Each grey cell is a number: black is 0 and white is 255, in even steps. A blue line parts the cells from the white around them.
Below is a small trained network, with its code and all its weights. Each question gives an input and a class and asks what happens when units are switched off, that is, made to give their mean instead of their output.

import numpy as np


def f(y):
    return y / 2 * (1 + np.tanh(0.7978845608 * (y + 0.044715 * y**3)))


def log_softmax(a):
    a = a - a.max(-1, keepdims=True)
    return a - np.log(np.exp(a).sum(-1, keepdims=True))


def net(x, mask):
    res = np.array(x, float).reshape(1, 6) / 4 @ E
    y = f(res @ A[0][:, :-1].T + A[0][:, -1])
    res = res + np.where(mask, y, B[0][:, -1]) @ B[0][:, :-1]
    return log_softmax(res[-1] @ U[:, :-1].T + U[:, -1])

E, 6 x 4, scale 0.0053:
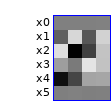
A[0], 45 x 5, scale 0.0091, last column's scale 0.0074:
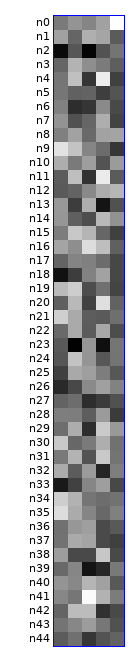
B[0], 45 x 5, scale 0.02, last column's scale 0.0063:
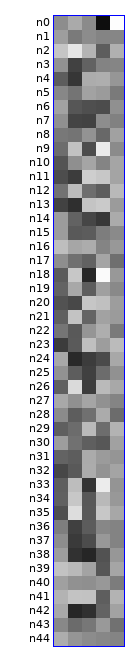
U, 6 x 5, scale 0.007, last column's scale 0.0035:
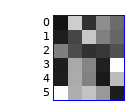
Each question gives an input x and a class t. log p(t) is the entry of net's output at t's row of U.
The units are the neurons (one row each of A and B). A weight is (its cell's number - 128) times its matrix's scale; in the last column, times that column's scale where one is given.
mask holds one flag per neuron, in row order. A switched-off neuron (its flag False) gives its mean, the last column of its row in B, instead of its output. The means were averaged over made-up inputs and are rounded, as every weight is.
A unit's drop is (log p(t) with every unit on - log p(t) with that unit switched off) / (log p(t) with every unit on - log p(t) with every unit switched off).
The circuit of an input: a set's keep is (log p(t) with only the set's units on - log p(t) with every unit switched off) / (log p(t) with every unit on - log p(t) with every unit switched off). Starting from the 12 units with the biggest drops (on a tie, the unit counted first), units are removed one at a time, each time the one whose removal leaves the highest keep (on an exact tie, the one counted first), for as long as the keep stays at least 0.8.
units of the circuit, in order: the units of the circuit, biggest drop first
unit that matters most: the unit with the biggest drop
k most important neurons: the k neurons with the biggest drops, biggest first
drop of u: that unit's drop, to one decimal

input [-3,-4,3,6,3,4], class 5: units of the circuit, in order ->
n41
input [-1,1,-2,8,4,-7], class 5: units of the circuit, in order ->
n41, n16
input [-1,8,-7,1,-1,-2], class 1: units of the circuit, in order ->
n11, n20
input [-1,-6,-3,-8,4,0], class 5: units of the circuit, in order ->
n2, n39
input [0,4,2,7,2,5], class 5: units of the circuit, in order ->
n16, n41
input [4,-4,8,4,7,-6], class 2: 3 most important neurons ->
n38, n6, n14
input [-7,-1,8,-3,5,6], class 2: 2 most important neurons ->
n38, n6
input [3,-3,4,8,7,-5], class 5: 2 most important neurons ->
n41, n16
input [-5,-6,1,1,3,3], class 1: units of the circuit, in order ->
n23, n13
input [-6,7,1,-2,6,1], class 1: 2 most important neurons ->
n11, n20
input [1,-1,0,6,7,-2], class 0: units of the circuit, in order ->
n18, n26
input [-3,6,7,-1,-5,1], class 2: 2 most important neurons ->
n38, n14
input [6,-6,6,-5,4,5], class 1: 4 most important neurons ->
n23, n13, n0, n32
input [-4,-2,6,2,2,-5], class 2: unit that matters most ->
n38
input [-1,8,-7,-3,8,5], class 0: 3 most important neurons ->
n18, n26, n33
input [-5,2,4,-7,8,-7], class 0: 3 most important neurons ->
n18, n33, n26
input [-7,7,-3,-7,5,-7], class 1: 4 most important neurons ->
n11, n20, n4, n29
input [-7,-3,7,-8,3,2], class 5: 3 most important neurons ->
n2, n39, n27
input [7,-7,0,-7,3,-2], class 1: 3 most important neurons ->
n23, n13, n32
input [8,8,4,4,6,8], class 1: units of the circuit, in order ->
n11
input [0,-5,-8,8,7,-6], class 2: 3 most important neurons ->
n42, n24, n25
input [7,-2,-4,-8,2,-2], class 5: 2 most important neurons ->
n2, n39
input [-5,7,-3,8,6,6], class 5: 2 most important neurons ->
n41, n16
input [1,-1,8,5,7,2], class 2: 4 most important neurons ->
n38, n14, n6, n35
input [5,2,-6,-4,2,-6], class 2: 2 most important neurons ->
n24, n42
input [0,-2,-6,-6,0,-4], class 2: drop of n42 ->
0.3
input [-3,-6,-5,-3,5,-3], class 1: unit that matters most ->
n23
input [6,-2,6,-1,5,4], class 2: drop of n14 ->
0.3
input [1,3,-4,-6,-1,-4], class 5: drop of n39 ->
0.3
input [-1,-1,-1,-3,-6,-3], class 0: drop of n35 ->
0.2
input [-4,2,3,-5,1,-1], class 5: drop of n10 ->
0.1
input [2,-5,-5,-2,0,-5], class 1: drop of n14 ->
0.2
